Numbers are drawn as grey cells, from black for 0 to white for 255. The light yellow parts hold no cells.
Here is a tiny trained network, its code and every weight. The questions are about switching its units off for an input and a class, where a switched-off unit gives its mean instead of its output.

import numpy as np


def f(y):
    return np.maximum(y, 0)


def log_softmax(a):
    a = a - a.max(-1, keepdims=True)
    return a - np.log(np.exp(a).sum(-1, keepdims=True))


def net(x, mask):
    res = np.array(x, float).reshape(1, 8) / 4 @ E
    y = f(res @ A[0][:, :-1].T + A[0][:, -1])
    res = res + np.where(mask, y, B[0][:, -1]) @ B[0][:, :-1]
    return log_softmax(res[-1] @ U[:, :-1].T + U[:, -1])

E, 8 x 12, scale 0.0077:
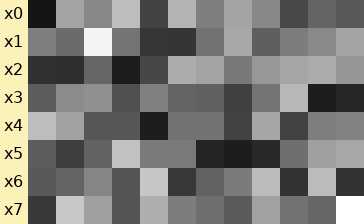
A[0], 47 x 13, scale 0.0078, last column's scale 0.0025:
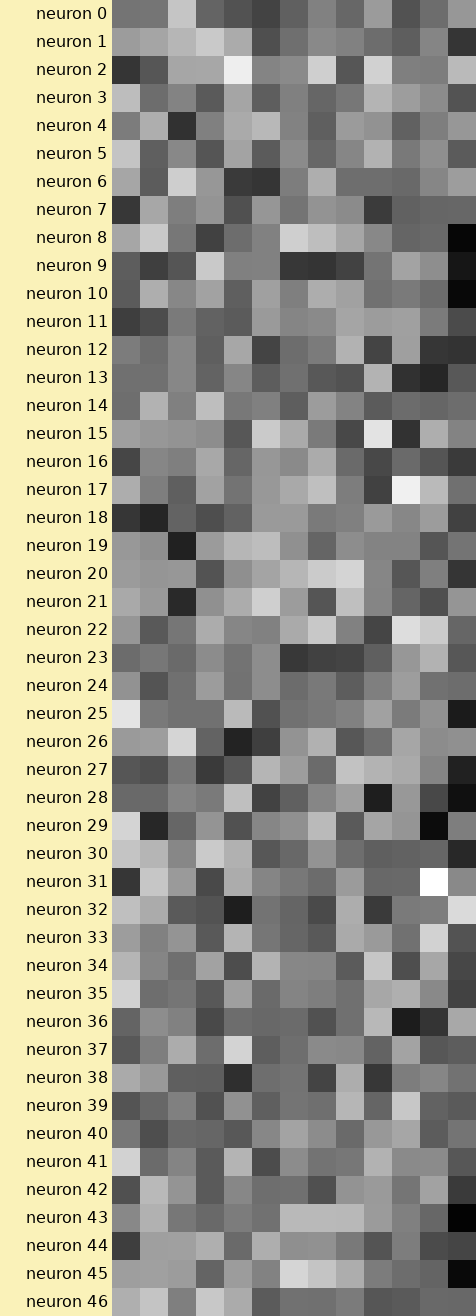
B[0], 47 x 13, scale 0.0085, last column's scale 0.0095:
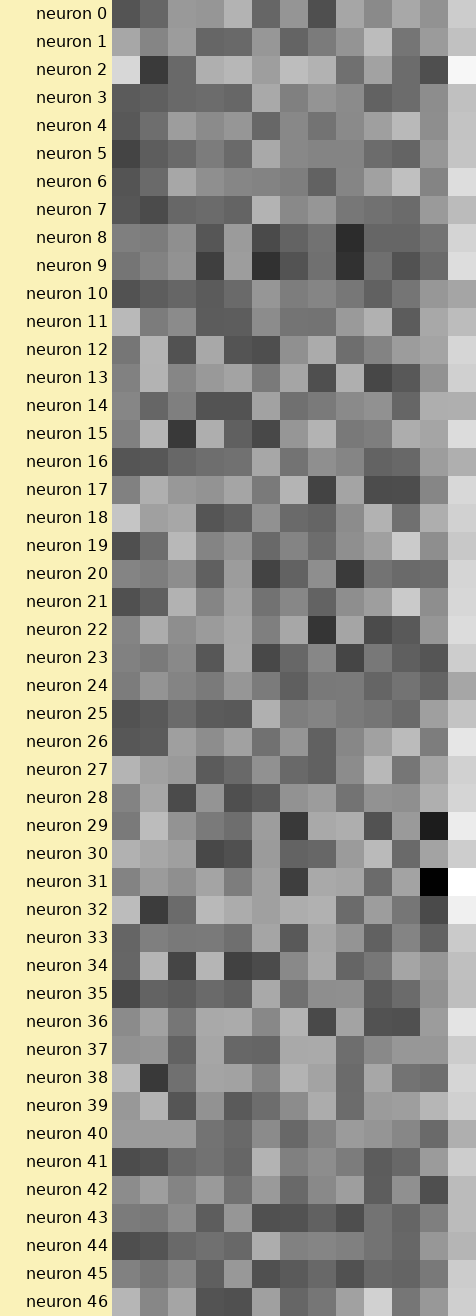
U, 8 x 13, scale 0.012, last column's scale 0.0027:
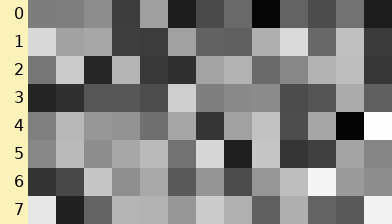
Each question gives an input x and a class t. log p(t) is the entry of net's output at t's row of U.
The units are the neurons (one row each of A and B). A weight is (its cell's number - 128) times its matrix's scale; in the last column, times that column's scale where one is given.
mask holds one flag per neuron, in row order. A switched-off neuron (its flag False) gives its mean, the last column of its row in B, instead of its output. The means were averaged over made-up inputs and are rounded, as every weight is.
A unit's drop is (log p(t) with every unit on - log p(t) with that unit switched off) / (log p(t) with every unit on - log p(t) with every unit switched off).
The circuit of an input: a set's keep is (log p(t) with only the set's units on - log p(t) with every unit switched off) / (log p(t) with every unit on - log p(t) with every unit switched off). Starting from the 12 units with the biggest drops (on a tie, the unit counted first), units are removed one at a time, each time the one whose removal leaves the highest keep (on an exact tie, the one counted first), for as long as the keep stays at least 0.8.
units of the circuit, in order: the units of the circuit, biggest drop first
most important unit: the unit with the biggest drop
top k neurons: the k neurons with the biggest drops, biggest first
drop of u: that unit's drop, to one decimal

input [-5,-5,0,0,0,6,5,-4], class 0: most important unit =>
neuron 9
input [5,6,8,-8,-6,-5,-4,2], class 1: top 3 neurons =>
(neuron 18; neuron 11; neuron 27)
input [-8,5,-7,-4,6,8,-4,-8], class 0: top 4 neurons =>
(neuron 9; neuron 23; neuron 31; neuron 24)
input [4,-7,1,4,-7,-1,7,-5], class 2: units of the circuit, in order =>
(neuron 12; neuron 28)
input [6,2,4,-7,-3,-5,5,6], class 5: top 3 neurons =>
(neuron 22; neuron 17; neuron 29)
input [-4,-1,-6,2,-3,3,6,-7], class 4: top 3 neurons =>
(neuron 29; neuron 18; neuron 27)
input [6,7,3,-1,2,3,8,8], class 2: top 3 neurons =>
(neuron 39; neuron 28; neuron 29)
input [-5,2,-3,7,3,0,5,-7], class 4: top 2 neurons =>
(neuron 29; neuron 22)
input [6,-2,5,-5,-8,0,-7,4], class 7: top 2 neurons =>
(neuron 2; neuron 12)
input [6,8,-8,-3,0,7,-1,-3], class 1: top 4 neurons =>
(neuron 30; neuron 46; neuron 1; neuron 14)
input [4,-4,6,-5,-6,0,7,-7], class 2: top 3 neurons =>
(neuron 39; neuron 31; neuron 28)
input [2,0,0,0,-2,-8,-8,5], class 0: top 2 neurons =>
(neuron 8; neuron 20)
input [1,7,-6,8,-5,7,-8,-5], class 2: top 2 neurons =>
(neuron 15; neuron 34)
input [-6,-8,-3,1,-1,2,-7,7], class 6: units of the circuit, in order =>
(neuron 4)
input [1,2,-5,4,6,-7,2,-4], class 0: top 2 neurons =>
(neuron 8; neuron 2)
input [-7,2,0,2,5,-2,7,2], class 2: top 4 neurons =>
(neuron 12; neuron 39; neuron 28; neuron 37)
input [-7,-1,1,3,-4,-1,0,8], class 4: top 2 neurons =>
(neuron 31; neuron 42)
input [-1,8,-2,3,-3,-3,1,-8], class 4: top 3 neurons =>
(neuron 29; neuron 21; neuron 19)
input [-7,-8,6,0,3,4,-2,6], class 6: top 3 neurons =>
(neuron 4; neuron 21; neuron 19)
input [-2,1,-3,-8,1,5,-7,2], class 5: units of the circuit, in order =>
(neuron 17)
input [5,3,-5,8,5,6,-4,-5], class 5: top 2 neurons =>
(neuron 36; neuron 13)
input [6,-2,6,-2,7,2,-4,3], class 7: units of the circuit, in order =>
(neuron 32; neuron 38)
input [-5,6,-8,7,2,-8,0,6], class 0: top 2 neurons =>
(neuron 8; neuron 20)
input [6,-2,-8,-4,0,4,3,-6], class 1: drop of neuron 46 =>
0.1
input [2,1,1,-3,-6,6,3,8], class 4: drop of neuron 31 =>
0.9
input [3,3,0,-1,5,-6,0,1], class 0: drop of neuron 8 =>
0.2
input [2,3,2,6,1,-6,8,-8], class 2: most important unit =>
neuron 12
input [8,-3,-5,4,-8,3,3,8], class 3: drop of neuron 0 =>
0.0
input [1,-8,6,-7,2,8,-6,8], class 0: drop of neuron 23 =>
0.6
